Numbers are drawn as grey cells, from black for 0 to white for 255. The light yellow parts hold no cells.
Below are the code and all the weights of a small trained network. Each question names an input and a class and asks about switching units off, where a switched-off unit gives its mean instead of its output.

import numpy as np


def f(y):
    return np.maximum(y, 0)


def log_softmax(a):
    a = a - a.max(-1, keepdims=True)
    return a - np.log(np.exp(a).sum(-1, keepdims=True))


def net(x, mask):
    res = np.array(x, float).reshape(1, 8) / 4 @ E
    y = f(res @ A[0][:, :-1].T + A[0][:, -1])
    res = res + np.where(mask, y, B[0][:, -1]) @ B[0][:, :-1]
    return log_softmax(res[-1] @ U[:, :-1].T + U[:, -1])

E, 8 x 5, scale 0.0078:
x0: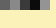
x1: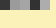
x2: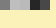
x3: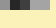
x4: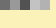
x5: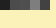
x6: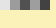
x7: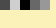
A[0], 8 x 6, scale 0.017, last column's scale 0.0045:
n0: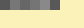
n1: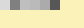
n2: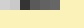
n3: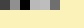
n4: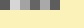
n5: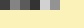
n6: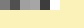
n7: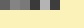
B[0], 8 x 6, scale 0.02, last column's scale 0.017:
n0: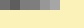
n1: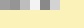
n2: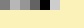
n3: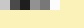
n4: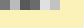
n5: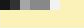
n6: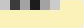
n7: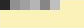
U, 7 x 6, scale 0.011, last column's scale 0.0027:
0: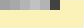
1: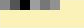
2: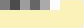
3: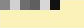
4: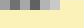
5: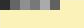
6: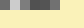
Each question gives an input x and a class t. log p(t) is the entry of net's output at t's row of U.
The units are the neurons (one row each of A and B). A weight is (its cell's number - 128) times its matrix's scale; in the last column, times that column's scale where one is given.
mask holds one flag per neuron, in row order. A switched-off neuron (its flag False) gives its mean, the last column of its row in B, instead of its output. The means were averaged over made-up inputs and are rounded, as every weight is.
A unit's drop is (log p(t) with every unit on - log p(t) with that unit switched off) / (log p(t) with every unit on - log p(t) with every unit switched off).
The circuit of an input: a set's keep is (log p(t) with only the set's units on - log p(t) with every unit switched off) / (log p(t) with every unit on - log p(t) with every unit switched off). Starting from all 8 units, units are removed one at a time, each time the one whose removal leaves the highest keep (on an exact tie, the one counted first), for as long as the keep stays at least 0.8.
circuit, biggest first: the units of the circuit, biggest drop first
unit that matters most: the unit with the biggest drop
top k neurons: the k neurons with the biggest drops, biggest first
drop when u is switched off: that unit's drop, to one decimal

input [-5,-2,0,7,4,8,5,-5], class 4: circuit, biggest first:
[n6, n5]
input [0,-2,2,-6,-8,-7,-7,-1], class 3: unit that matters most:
n4
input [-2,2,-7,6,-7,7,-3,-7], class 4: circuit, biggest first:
[n5, n6]
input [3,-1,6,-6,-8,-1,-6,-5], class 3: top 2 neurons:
[n4, n5]
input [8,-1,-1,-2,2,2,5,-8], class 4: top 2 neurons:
[n3, n5]
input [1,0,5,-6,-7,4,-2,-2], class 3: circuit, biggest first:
[n5, n4]
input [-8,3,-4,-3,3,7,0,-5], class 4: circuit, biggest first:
[n6, n5]
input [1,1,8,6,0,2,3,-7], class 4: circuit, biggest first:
[n5, n6]
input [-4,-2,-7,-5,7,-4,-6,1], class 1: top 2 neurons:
[n3, n7]
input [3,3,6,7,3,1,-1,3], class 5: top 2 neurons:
[n5, n7]
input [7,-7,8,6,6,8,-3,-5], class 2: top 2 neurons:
[n3, n6]
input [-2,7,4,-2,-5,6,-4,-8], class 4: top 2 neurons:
[n6, n5]
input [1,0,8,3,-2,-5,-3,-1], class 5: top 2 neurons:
[n3, n1]
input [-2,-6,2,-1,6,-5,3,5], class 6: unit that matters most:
n2
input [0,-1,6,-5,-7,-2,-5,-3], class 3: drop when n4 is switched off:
0.3
